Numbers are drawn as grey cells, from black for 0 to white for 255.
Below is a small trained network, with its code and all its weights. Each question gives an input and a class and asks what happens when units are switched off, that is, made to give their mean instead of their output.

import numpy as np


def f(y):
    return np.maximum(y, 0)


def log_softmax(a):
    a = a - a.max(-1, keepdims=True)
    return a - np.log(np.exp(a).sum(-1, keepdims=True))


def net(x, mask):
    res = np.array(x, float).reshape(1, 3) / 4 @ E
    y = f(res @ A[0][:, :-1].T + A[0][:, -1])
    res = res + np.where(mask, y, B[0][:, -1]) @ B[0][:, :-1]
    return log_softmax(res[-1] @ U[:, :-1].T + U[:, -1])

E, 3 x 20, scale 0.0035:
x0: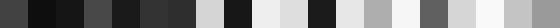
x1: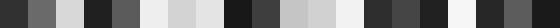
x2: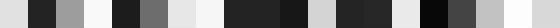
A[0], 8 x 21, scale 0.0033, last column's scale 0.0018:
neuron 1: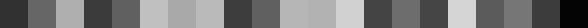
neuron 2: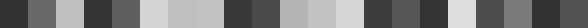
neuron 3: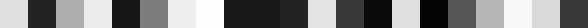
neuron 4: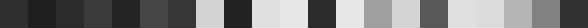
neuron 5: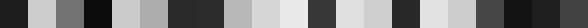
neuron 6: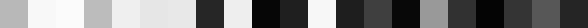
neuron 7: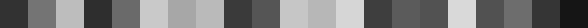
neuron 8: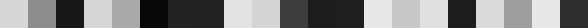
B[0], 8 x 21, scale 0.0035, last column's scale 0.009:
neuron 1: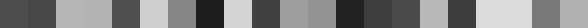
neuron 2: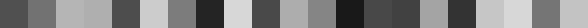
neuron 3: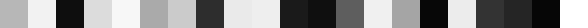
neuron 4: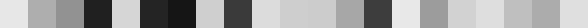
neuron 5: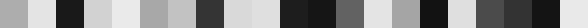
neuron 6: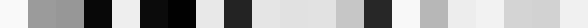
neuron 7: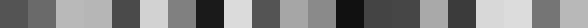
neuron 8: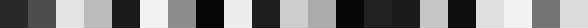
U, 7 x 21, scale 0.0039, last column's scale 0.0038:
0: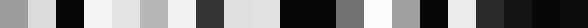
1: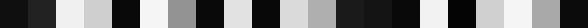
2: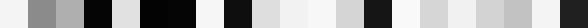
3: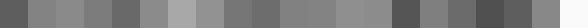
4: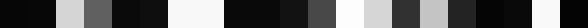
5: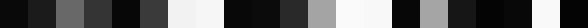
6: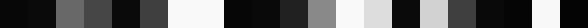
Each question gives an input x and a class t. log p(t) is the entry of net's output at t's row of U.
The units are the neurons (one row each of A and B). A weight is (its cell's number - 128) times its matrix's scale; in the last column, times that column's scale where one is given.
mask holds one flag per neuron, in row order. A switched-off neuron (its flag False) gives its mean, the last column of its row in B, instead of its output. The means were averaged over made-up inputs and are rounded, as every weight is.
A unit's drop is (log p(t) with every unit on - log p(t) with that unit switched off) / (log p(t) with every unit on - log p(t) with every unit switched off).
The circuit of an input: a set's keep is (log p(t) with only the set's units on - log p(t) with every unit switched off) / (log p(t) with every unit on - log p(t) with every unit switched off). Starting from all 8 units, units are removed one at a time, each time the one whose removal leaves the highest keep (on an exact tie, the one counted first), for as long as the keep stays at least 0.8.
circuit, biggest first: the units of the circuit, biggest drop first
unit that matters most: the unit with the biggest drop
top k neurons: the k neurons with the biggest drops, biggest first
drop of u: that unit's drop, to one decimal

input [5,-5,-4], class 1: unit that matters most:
neuron 8
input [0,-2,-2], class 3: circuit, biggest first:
[neuron 3; neuron 2; neuron 7; neuron 6]
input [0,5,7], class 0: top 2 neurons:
[neuron 3; neuron 8]
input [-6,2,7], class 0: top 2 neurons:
[neuron 3; neuron 4]
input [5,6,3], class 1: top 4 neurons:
[neuron 6; neuron 2; neuron 1; neuron 7]
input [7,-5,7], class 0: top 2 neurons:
[neuron 3; neuron 6]
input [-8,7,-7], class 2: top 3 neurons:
[neuron 6; neuron 3; neuron 8]
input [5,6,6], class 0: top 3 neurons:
[neuron 3; neuron 8; neuron 6]
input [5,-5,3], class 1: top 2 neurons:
[neuron 8; neuron 6]
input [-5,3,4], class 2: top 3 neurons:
[neuron 6; neuron 5; neuron 8]
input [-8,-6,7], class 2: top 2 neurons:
[neuron 6; neuron 5]
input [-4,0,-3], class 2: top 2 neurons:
[neuron 3; neuron 6]
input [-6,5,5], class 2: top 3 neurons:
[neuron 6; neuron 5; neuron 8]
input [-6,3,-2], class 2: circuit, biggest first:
[neuron 6]
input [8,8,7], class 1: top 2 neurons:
[neuron 2; neuron 1]
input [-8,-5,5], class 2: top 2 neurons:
[neuron 6; neuron 5]
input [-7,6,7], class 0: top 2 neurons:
[neuron 3; neuron 4]
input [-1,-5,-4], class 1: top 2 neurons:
[neuron 3; neuron 8]
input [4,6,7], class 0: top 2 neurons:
[neuron 3; neuron 8]
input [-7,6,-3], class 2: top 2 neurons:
[neuron 6; neuron 8]
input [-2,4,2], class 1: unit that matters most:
neuron 5
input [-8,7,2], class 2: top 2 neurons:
[neuron 6; neuron 8]
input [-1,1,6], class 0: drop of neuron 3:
0.5
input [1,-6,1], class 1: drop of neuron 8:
0.2
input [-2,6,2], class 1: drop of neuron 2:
0.1
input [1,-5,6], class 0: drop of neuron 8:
-0.1
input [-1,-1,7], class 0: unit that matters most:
neuron 3
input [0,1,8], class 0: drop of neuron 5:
0.0
